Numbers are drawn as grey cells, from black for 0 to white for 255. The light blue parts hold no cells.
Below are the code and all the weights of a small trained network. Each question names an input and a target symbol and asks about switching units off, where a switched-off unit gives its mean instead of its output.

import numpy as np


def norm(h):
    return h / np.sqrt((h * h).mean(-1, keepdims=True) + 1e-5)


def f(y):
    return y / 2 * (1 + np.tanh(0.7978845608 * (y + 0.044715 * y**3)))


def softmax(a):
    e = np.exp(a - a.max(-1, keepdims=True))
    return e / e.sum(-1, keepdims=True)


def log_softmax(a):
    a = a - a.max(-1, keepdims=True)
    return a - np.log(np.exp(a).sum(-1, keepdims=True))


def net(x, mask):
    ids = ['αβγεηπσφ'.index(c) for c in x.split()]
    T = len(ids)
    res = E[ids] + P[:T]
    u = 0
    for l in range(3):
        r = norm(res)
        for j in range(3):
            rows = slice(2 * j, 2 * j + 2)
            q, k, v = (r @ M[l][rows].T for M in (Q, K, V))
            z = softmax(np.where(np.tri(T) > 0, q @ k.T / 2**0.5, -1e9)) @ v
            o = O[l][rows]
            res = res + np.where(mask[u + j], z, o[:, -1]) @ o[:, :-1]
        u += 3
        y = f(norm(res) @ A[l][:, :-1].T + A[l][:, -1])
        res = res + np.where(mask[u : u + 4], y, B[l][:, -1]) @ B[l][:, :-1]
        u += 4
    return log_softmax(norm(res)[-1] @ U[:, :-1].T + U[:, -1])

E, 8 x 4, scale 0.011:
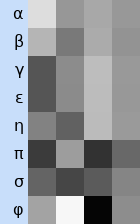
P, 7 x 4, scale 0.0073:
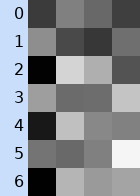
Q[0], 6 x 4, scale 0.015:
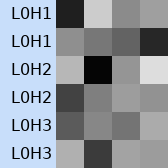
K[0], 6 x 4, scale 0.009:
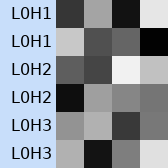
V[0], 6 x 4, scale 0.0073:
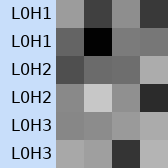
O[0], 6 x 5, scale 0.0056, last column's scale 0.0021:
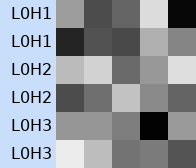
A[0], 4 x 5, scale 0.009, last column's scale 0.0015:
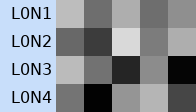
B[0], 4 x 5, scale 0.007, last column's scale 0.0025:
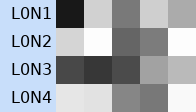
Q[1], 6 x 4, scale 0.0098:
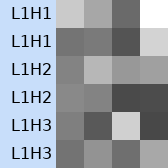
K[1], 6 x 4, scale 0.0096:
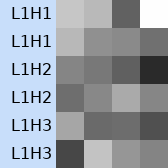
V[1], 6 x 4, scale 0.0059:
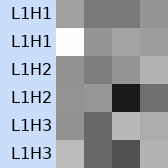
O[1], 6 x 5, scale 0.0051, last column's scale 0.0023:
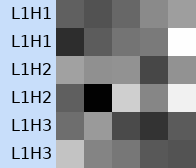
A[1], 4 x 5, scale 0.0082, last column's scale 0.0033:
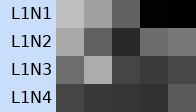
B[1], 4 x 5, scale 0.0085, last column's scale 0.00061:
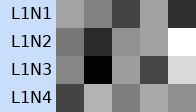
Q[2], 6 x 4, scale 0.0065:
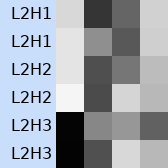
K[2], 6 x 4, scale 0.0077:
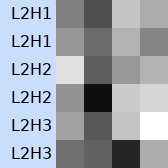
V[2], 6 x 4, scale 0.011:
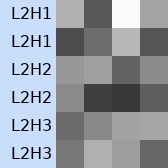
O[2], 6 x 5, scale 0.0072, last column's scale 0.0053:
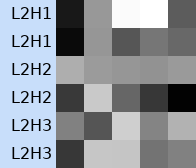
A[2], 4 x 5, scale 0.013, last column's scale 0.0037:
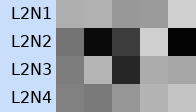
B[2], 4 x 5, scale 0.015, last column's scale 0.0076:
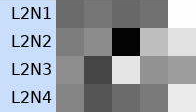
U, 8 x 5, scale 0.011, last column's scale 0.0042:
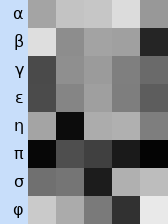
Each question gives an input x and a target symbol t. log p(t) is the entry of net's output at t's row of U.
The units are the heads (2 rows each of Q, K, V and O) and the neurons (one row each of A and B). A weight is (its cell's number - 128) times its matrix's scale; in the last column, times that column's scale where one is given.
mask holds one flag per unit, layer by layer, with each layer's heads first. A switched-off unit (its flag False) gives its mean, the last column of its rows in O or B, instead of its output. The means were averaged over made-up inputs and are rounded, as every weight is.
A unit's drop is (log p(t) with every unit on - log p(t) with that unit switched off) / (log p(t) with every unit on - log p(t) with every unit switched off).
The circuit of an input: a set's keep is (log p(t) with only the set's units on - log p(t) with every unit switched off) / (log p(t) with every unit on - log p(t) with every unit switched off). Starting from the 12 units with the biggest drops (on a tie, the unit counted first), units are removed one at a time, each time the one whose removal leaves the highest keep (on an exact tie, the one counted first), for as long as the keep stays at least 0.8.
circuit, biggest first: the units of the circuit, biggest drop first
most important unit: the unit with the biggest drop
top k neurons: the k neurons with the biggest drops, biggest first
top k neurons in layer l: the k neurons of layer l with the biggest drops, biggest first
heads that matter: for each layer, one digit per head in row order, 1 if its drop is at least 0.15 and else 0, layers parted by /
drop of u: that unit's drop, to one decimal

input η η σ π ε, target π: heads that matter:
100 / 100 / 100
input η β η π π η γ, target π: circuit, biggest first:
(L2N2; L2H1)
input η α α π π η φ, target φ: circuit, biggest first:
(L0H1; L2H1; L2N2)
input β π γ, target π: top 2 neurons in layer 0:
(L0N4; L0N2)
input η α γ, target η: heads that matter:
000 / 000 / 011
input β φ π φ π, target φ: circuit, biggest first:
(L2N2; L2H1)
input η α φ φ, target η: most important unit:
L2N3
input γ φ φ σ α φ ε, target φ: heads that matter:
000 / 000 / 100
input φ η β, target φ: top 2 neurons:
(L1N1; L2N2)
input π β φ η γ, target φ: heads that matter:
100 / 000 / 000
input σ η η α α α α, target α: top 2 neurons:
(L0N3; L2N2)
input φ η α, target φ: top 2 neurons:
(L1N1; L2N2)
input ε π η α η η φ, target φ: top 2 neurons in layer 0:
(L0N1; L0N2)
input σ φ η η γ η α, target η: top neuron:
(L2N2)
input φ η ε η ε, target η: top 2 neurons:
(L0N4; L2N2)
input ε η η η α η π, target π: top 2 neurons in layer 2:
(L2N2; L2N4)
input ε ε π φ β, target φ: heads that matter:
100 / 000 / 100
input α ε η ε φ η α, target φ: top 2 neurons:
(L2N2; L2N3)
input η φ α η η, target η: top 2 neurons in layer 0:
(L0N4; L0N2)
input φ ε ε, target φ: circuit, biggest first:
(L2H1)
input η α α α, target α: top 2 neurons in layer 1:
(L1N2; L1N4)
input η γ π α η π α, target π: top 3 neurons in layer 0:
(L0N4; L0N2; L0N1)
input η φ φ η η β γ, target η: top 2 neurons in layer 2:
(L2N2; L2N1)
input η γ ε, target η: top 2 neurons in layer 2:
(L2N2; L2N1)
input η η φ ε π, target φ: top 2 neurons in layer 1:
(L1N1; L1N2)
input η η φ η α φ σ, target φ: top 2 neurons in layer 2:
(L2N2; L2N4)
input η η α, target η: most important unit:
L0N4
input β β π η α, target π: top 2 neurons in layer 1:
(L1N3; L1N2)
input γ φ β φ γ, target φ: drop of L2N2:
0.2
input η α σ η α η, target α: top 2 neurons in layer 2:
(L2N2; L2N3)
